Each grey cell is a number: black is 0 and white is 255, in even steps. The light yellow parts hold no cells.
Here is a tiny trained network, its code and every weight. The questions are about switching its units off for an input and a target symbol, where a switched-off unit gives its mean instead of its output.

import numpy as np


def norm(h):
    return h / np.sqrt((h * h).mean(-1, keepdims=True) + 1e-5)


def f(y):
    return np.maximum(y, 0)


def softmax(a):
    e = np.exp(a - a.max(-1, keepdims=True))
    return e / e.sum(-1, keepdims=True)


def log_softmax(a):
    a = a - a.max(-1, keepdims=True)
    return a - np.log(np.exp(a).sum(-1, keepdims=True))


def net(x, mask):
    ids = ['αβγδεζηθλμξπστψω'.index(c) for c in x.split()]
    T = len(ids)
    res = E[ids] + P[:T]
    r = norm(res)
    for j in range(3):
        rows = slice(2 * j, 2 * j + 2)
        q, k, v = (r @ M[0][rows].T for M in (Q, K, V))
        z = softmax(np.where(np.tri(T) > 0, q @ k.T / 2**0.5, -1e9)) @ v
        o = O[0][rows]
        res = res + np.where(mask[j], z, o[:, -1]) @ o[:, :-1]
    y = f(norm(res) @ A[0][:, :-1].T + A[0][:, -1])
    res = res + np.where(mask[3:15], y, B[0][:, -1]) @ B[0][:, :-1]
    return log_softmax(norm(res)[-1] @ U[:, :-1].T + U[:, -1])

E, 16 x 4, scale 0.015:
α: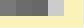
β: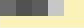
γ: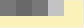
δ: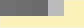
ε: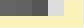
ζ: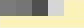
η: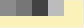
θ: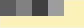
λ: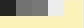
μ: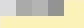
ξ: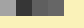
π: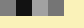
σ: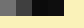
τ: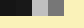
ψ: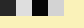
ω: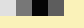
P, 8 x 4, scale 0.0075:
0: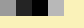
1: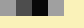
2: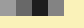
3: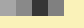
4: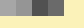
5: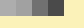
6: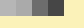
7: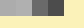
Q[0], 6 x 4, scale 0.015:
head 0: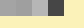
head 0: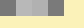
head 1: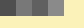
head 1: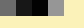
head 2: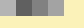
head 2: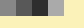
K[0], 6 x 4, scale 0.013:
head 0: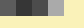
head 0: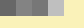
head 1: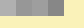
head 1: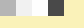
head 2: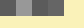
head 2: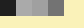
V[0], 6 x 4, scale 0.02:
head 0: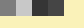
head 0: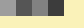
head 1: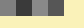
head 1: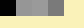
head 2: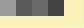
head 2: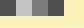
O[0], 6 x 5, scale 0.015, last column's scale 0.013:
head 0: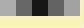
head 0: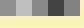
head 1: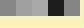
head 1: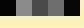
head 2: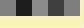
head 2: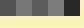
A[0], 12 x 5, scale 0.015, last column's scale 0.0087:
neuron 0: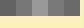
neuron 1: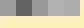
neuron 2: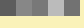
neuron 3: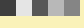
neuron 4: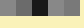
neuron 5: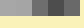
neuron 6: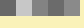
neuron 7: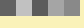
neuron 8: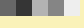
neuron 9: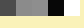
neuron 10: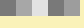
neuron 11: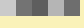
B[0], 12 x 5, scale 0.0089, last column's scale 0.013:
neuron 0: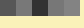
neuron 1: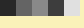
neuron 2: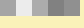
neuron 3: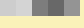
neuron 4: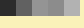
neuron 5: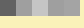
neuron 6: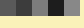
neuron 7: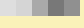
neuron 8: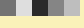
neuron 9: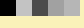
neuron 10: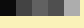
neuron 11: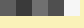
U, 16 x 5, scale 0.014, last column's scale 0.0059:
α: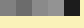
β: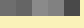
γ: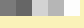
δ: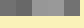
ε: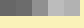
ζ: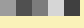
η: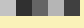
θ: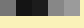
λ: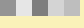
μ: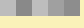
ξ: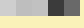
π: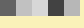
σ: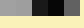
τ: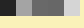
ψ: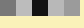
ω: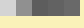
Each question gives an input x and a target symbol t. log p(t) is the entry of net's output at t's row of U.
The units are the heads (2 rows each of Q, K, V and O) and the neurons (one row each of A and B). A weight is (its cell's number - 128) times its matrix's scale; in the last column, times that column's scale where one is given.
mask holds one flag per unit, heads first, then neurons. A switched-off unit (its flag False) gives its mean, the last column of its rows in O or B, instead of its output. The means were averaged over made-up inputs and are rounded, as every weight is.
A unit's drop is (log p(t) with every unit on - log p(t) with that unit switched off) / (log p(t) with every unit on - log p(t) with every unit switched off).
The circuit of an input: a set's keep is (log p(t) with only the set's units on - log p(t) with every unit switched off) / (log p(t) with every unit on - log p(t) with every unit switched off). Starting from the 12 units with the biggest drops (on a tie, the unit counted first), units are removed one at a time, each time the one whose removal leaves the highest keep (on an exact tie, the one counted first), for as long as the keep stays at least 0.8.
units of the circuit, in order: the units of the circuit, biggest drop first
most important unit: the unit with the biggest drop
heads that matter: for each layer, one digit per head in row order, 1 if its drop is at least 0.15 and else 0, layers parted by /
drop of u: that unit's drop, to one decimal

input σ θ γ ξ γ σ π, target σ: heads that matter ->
001
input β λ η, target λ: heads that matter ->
011
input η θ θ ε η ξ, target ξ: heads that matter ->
010
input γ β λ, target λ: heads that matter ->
000
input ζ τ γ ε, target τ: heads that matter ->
010
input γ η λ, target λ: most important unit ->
head 2
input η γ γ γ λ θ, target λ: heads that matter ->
011
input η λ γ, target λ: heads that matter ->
011
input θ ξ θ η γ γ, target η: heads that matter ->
010
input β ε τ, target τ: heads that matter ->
010
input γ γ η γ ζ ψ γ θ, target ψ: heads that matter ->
011
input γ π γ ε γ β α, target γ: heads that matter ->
100
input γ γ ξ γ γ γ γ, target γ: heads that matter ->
100
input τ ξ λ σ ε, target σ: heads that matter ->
110
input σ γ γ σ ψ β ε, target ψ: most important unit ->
head 1
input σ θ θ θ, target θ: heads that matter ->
001
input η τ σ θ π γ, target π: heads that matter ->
110
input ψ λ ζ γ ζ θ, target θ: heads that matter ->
100
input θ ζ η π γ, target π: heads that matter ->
100
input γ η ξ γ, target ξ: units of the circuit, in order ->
[head 0]
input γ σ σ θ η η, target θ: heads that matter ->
001
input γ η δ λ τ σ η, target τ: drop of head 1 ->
1.0
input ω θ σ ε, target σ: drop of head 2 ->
0.2
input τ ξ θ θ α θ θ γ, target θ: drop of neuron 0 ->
0.0
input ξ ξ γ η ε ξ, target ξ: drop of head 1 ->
0.1
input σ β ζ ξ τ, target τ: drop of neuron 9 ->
0.3
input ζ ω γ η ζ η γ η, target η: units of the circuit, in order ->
[head 1]
